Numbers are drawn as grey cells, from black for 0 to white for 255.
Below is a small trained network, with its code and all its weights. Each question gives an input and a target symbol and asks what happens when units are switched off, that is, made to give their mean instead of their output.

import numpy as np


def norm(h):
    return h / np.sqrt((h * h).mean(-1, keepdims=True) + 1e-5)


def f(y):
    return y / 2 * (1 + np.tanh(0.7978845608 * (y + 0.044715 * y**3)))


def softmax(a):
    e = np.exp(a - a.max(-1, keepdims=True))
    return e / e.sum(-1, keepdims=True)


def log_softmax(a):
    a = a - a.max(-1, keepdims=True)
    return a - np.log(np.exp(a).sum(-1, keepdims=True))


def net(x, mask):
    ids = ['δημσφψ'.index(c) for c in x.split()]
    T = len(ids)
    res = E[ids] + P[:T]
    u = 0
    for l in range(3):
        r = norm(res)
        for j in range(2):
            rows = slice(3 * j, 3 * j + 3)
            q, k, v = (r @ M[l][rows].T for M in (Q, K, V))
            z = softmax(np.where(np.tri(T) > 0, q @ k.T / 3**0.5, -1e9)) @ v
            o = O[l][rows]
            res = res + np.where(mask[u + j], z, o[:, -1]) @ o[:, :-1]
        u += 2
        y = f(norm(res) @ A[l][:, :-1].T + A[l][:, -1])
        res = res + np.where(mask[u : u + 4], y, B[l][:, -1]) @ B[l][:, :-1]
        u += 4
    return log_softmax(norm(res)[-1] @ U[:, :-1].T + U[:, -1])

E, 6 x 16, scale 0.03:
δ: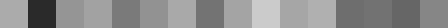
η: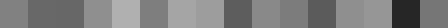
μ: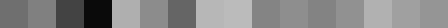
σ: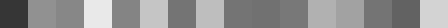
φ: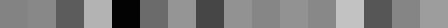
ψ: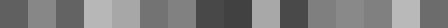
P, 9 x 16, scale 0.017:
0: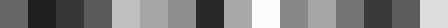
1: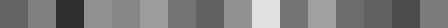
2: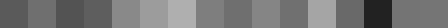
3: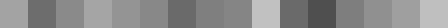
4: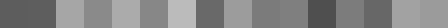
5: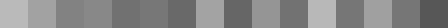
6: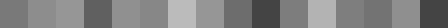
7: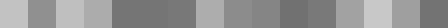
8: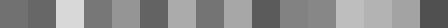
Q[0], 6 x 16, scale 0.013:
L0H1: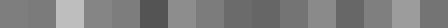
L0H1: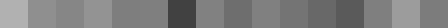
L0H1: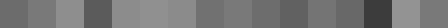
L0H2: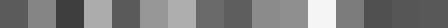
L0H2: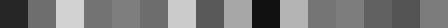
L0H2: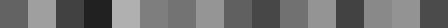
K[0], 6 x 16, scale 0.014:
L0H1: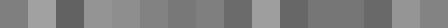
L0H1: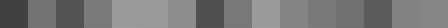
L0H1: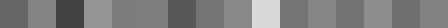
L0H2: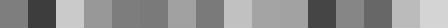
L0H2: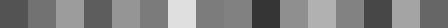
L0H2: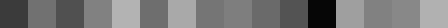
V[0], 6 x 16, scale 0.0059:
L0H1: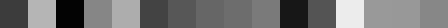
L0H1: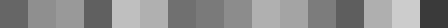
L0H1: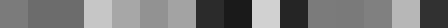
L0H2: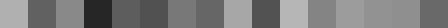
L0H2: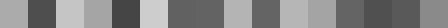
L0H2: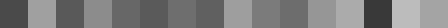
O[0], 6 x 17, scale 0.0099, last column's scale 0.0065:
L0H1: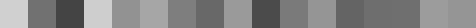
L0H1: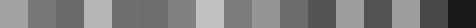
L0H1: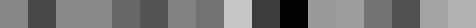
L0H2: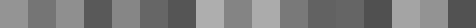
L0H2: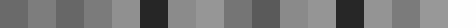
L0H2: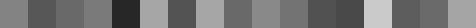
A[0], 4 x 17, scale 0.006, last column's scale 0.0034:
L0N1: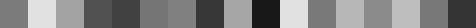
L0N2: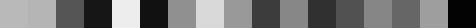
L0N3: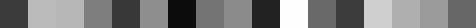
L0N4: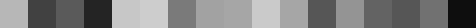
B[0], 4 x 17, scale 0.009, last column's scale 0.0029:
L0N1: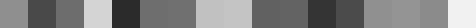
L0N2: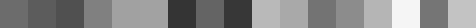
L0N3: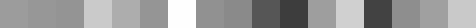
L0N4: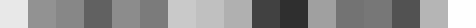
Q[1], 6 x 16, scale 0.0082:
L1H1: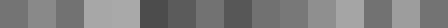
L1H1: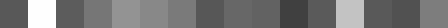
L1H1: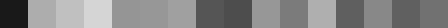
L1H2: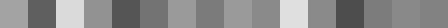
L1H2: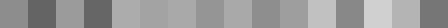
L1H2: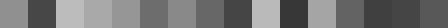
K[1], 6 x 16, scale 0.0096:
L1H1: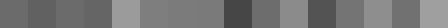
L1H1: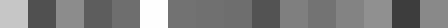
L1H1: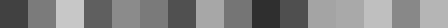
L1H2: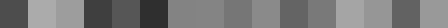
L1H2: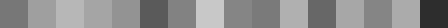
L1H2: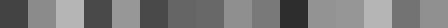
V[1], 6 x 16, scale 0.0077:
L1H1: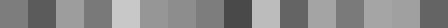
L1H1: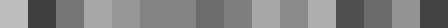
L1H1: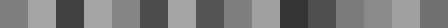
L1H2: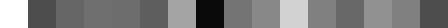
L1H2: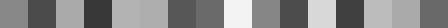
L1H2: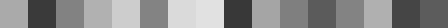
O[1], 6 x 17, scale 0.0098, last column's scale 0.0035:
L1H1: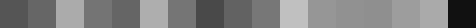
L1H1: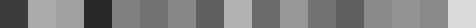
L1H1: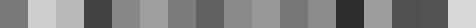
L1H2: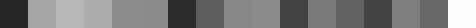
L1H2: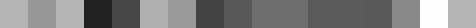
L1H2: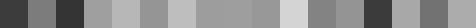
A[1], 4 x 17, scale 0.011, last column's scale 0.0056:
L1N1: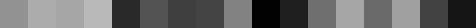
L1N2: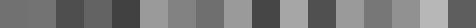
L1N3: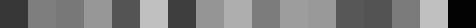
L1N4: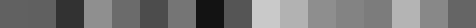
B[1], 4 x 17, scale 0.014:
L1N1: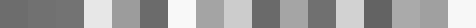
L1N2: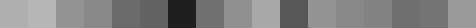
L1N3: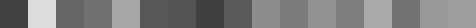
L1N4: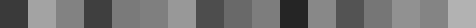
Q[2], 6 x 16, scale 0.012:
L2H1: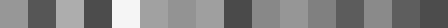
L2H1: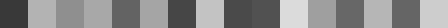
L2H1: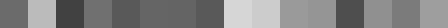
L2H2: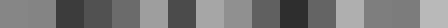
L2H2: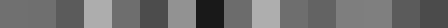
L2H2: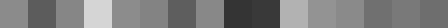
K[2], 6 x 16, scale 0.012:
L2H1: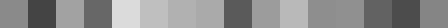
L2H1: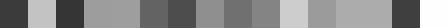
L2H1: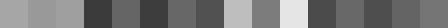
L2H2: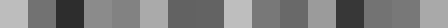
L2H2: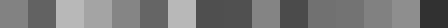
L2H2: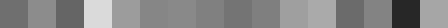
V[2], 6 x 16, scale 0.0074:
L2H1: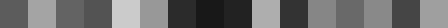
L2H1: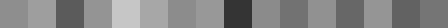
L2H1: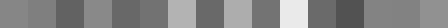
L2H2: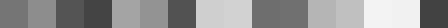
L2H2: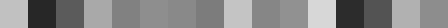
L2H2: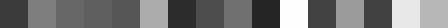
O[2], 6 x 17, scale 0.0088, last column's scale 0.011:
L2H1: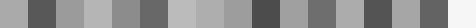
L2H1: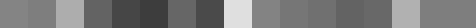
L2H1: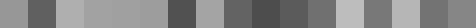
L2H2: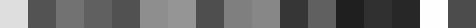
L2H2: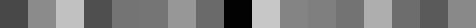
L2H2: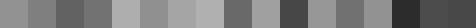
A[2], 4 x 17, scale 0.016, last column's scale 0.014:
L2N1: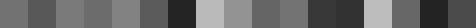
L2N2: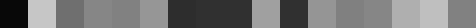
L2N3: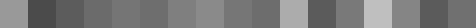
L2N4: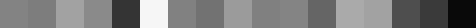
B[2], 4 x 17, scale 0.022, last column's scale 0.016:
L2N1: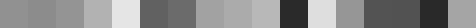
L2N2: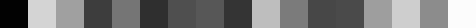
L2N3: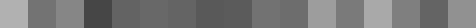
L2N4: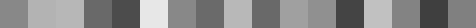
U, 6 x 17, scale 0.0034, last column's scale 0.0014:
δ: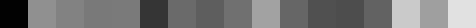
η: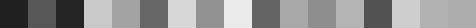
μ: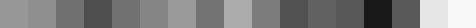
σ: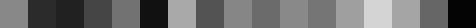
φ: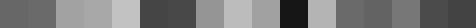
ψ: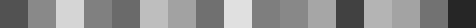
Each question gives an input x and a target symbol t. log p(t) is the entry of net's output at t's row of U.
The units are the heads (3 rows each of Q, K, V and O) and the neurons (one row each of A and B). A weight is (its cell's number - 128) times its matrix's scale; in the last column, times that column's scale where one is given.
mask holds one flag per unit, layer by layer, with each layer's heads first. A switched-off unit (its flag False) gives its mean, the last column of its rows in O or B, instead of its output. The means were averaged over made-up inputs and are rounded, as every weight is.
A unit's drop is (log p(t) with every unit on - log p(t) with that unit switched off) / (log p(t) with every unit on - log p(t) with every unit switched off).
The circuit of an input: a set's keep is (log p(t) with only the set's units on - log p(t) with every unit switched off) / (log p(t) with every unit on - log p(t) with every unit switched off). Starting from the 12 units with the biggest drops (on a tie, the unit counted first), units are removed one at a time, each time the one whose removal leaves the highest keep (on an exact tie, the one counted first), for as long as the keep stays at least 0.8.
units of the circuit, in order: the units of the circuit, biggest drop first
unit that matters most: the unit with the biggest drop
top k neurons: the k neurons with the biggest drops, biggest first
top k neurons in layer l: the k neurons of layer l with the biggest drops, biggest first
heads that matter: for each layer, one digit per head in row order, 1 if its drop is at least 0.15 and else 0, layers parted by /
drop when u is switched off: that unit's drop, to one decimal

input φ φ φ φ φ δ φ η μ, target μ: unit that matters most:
L2H2
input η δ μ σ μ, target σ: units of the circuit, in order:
[L1H2; L0H1; L2N3]
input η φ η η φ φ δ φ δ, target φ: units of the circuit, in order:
[L1N1; L1H2; L2N2]
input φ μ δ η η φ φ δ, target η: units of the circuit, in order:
[L0H1; L1H2]
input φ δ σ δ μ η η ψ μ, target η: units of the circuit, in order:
[L1H2; L2N2]
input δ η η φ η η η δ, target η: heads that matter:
11 / 01 / 00
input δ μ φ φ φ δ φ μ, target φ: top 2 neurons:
[L2N1; L1N1]
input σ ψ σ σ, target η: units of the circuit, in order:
[L1H2; L2N2]
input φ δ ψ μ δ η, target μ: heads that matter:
01 / 00 / 01
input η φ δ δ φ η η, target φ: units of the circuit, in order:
[L0H2; L2N1; L1N1]
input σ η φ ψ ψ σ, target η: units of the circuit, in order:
[L2N2; L1H2]
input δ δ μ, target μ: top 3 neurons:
[L0N4; L2N2; L1N4]
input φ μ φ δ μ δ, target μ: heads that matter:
00 / 01 / 01
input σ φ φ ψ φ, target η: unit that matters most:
L1N1
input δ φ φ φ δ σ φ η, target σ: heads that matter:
00 / 00 / 00
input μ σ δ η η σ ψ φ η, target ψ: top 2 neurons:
[L2N4; L1N1]
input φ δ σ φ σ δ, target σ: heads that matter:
00 / 01 / 00
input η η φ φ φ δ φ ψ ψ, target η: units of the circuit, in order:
[L1N1; L2N2]
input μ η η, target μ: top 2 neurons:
[L0N4; L2N2]
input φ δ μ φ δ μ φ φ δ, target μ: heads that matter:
10 / 00 / 01
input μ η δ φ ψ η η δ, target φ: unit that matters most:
L0H1
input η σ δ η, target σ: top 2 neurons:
[L1N1; L2N3]
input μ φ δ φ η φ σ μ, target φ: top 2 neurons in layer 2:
[L2N1; L2N2]
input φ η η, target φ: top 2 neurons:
[L1N1; L2N1]
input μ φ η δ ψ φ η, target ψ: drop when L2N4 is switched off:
0.5
